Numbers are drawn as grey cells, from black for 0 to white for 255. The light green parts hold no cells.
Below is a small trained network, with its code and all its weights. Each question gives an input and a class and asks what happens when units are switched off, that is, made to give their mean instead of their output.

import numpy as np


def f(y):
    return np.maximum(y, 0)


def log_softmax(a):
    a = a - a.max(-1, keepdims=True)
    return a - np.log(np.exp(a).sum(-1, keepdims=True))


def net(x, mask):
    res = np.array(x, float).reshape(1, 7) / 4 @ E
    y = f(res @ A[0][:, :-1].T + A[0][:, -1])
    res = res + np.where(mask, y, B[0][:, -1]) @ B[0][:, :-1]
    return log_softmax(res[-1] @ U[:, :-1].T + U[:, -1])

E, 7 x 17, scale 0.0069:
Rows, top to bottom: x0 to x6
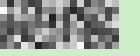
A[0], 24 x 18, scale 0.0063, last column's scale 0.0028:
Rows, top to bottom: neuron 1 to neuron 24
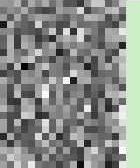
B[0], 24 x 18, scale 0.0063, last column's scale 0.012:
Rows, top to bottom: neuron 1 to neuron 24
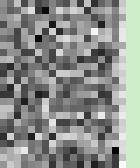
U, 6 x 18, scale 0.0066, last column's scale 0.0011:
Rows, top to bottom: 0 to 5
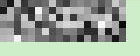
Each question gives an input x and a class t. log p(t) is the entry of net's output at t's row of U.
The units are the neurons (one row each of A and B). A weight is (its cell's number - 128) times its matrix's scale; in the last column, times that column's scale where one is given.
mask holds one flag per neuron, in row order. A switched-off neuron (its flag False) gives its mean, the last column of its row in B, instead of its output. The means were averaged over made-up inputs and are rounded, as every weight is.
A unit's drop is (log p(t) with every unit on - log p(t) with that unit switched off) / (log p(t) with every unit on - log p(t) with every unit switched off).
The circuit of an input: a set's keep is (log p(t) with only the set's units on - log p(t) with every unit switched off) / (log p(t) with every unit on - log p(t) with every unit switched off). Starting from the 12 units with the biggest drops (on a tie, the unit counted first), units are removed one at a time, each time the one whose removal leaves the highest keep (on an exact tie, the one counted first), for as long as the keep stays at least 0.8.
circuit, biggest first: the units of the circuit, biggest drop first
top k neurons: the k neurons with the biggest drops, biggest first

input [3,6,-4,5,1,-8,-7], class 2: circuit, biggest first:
(neuron 5)
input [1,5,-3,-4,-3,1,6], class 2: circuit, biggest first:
(neuron 12; neuron 22)
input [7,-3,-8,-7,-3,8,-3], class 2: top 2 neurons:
(neuron 5; neuron 22)
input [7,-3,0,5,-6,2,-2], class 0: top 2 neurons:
(neuron 14; neuron 10)
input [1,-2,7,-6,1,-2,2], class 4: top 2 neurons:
(neuron 15; neuron 22)
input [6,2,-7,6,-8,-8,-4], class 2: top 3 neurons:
(neuron 5; neuron 12; neuron 11)
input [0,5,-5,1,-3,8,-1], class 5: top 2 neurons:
(neuron 11; neuron 22)
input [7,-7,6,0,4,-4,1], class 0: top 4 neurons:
(neuron 14; neuron 10; neuron 13; neuron 21)
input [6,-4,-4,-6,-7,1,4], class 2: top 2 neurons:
(neuron 5; neuron 12)
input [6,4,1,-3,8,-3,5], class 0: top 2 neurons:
(neuron 6; neuron 18)
